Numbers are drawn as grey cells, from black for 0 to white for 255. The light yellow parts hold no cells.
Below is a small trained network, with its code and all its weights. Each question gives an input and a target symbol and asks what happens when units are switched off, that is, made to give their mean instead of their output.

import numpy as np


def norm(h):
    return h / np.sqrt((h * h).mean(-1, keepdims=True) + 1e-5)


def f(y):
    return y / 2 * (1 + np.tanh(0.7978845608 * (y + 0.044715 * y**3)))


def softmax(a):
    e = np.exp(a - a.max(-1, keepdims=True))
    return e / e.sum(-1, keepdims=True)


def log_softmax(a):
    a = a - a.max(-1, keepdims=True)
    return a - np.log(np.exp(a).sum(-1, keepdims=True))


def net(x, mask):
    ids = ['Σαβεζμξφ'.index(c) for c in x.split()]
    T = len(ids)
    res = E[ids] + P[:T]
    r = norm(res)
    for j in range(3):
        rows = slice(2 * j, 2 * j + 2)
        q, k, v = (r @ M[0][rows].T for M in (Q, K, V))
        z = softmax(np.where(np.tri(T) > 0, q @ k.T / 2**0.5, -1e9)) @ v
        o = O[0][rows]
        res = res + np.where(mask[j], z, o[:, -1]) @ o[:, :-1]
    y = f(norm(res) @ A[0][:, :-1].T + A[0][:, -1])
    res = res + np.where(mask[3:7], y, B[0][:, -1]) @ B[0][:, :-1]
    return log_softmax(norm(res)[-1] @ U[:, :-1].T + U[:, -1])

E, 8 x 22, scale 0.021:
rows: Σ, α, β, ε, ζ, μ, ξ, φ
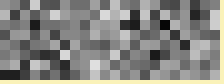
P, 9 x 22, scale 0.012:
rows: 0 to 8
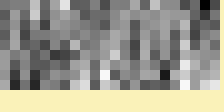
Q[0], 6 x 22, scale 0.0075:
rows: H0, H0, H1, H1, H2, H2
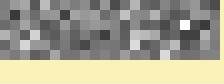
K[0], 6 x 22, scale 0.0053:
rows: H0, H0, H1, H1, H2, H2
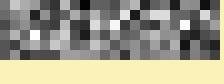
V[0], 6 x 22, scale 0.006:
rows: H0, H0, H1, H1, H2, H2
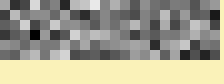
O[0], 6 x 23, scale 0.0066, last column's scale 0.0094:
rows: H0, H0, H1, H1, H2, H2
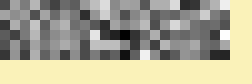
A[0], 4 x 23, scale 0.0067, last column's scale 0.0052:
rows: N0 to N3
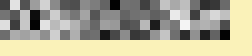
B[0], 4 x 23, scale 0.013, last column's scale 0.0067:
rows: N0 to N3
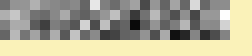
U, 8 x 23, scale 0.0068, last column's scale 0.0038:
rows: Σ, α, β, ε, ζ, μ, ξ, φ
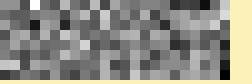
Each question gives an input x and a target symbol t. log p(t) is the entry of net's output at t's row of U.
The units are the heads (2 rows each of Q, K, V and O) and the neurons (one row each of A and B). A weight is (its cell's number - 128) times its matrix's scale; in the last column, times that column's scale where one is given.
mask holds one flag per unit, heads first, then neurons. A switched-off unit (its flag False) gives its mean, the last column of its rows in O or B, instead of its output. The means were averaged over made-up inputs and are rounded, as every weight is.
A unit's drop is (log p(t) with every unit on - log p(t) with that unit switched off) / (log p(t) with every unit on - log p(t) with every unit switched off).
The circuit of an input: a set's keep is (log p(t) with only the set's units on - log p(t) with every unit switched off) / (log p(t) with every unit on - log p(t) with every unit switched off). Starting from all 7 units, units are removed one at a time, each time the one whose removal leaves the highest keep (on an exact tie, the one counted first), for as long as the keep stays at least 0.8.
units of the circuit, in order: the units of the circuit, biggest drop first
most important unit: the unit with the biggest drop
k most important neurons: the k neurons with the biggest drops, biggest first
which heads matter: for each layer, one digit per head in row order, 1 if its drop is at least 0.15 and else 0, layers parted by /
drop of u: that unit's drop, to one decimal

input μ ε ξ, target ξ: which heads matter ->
110
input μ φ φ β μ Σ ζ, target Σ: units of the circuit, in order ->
[H0; N3]
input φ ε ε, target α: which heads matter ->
100
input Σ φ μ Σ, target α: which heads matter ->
010
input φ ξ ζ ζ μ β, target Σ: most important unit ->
H1
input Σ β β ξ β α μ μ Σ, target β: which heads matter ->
010
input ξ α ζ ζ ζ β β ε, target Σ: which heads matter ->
010
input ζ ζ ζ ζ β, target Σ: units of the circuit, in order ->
[N2; H1]
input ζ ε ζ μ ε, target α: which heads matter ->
101
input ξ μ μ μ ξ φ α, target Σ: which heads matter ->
110
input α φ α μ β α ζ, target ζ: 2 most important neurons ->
[N3; N1]
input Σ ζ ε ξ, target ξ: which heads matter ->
010
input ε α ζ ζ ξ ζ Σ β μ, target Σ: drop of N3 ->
0.0
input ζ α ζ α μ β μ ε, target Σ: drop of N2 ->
0.1
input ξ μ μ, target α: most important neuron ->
[N2]
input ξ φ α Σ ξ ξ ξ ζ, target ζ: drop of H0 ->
0.9
